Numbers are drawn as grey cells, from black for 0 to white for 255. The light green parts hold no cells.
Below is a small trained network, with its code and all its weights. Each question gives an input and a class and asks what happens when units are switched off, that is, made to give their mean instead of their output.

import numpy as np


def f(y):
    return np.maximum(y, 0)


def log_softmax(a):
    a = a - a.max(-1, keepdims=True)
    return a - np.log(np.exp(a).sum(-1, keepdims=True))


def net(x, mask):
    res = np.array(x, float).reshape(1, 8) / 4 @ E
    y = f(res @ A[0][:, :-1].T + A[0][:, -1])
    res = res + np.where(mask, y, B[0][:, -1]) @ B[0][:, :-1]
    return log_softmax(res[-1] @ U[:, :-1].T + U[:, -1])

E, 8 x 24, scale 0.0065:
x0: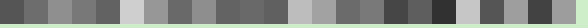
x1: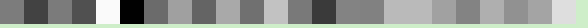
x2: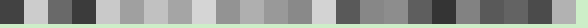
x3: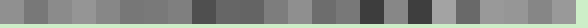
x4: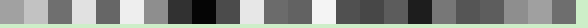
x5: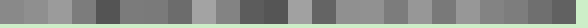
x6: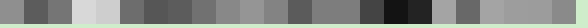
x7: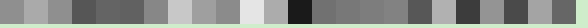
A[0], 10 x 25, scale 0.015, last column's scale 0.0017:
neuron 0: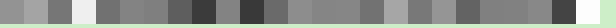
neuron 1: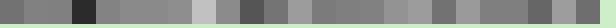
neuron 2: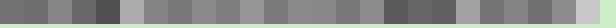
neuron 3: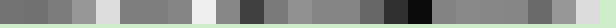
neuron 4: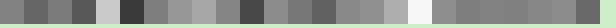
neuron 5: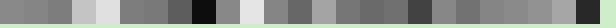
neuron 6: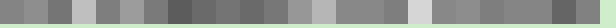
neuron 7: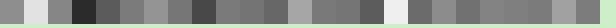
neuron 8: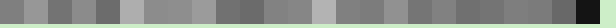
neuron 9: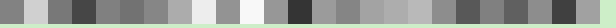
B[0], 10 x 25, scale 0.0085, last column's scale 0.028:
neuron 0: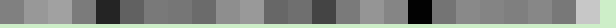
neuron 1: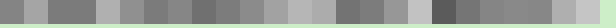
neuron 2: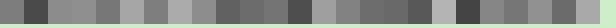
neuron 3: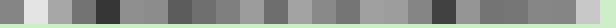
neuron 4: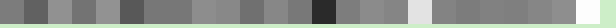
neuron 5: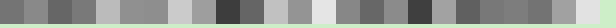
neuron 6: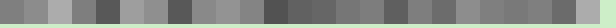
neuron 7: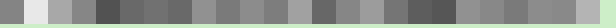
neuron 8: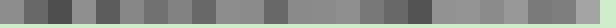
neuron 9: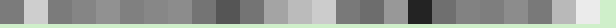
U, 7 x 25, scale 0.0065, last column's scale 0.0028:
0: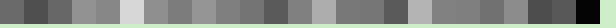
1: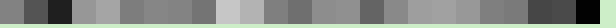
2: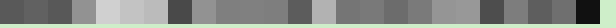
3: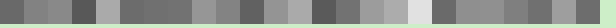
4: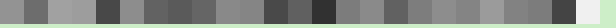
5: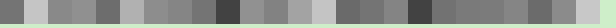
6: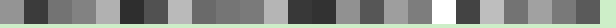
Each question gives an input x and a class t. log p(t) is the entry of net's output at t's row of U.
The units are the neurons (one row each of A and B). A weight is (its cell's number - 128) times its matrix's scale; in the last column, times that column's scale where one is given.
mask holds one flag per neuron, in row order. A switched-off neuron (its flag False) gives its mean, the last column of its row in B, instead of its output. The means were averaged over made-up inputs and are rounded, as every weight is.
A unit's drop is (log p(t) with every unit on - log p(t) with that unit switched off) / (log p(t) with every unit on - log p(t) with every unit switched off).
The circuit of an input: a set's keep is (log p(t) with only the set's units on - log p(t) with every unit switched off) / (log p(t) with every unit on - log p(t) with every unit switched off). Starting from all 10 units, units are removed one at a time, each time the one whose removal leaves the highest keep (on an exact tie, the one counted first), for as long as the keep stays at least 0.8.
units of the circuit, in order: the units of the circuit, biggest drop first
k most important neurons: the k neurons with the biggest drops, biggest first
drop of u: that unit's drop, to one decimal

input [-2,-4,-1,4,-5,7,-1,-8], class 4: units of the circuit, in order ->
neuron 5
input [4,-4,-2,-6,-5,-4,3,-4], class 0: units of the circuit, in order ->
neuron 9; neuron 7
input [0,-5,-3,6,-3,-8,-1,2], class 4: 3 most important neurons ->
neuron 9; neuron 5; neuron 1
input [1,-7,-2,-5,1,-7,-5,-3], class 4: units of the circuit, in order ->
neuron 5; neuron 9
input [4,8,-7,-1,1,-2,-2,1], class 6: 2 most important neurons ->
neuron 3; neuron 1
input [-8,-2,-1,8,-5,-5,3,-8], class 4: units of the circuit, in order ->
neuron 5; neuron 9
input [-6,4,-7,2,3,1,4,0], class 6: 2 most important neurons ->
neuron 9; neuron 3
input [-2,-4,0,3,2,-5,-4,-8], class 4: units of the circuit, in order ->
neuron 9; neuron 5
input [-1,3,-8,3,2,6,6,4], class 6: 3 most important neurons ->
neuron 9; neuron 3; neuron 7
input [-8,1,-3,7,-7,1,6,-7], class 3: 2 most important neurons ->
neuron 4; neuron 3
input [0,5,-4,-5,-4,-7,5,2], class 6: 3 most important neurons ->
neuron 1; neuron 7; neuron 9
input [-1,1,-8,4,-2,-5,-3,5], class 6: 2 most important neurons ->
neuron 3; neuron 6
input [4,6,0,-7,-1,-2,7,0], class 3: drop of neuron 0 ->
0.1
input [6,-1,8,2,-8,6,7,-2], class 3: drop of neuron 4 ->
0.0
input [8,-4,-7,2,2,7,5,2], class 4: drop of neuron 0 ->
0.1
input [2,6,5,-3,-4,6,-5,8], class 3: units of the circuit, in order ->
neuron 4
